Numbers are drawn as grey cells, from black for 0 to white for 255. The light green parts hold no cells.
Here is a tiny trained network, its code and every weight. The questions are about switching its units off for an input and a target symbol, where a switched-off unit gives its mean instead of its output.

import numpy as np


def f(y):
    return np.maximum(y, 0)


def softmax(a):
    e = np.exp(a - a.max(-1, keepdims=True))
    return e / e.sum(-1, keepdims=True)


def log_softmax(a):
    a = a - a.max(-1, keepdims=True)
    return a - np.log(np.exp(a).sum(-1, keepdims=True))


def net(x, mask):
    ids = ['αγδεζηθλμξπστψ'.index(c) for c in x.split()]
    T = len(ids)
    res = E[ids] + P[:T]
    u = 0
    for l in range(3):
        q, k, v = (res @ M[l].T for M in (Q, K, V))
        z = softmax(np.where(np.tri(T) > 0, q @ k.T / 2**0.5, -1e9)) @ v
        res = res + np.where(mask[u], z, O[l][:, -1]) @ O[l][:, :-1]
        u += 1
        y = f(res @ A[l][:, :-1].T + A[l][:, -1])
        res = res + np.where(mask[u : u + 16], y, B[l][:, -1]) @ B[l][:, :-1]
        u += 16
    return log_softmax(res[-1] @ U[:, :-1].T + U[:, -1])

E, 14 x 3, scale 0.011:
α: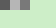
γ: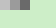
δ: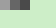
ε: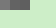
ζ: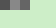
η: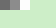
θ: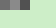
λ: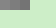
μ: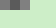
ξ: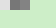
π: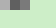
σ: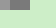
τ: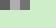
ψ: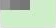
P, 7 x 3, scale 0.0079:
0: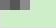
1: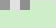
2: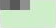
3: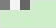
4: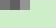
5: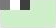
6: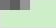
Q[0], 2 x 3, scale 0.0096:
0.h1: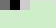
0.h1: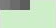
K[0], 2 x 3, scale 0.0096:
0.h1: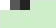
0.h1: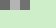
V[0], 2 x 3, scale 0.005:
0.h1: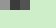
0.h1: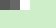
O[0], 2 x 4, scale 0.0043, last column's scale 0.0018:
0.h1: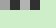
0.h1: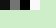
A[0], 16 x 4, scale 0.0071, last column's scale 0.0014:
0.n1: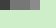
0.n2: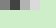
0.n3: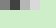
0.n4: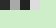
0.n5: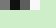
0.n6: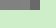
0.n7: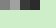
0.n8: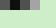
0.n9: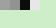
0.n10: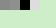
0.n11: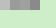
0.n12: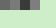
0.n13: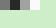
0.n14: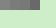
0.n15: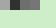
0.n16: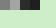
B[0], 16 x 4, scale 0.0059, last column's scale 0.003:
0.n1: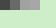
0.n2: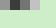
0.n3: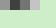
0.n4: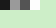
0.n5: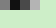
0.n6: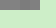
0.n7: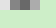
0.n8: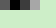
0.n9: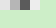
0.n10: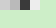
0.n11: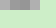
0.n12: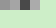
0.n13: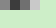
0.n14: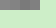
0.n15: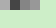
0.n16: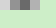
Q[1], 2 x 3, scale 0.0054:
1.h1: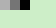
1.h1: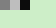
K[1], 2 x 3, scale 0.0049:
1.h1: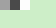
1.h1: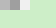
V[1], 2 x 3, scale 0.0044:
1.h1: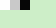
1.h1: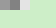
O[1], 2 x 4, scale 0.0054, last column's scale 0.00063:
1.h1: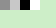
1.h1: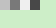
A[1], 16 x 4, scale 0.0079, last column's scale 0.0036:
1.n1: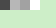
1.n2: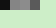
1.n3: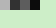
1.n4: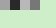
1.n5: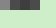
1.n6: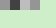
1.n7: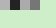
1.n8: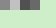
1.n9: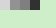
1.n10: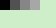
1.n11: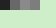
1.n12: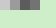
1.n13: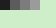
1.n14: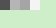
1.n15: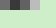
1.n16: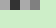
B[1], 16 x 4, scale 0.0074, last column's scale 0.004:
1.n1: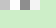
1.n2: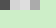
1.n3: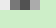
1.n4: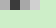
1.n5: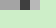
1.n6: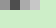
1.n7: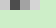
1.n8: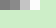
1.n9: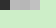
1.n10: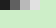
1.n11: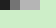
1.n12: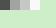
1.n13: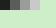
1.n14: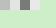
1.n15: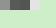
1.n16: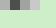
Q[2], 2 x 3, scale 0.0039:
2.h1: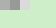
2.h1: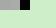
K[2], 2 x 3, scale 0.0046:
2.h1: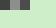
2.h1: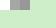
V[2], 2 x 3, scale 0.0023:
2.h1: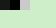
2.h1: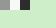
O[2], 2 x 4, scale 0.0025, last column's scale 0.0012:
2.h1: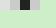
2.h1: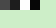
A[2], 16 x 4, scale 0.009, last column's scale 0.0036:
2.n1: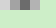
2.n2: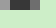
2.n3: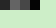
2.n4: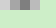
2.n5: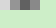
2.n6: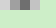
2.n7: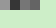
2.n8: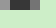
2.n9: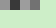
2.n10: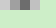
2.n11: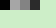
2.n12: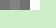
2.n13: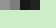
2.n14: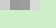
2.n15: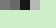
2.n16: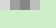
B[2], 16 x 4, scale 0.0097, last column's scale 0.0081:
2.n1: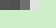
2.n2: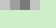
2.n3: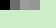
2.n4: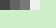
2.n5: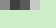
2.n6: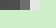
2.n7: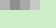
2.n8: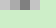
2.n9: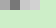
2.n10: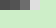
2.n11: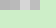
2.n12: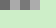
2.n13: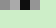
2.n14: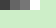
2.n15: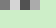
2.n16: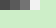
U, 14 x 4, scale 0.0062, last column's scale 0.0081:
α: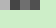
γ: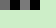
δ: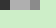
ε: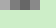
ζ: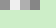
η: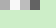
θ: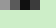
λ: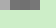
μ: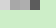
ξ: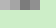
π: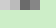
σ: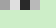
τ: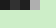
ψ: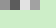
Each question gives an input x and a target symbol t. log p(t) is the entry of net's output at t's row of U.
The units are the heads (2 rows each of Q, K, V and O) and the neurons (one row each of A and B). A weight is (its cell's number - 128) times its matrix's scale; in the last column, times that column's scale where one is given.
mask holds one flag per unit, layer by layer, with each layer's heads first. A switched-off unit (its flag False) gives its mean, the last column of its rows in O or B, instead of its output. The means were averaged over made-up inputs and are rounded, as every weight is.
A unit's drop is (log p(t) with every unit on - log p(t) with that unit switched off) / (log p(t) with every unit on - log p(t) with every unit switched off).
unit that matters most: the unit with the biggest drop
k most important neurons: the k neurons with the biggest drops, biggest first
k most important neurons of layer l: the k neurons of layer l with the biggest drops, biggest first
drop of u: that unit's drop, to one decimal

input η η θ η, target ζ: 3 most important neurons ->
0.n9, 0.n10, 2.n11
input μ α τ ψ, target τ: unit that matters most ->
1.n10
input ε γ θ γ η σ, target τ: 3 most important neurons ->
1.n10, 1.n13, 1.n11
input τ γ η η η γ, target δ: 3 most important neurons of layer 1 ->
1.n12, 1.n9, 1.n8
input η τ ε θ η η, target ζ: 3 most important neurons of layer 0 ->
0.n9, 0.n10, 0.n4
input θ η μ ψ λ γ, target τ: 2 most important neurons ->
1.n10, 1.n13
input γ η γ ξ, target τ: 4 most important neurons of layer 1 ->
1.n10, 1.n13, 1.n11, 1.n2
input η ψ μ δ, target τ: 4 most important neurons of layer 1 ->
1.n10, 1.n13, 1.n11, 1.n2
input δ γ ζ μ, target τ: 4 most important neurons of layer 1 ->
1.n10, 1.n13, 1.n9, 1.n11
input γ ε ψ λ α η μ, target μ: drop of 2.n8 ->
0.2
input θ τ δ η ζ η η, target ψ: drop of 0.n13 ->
0.1
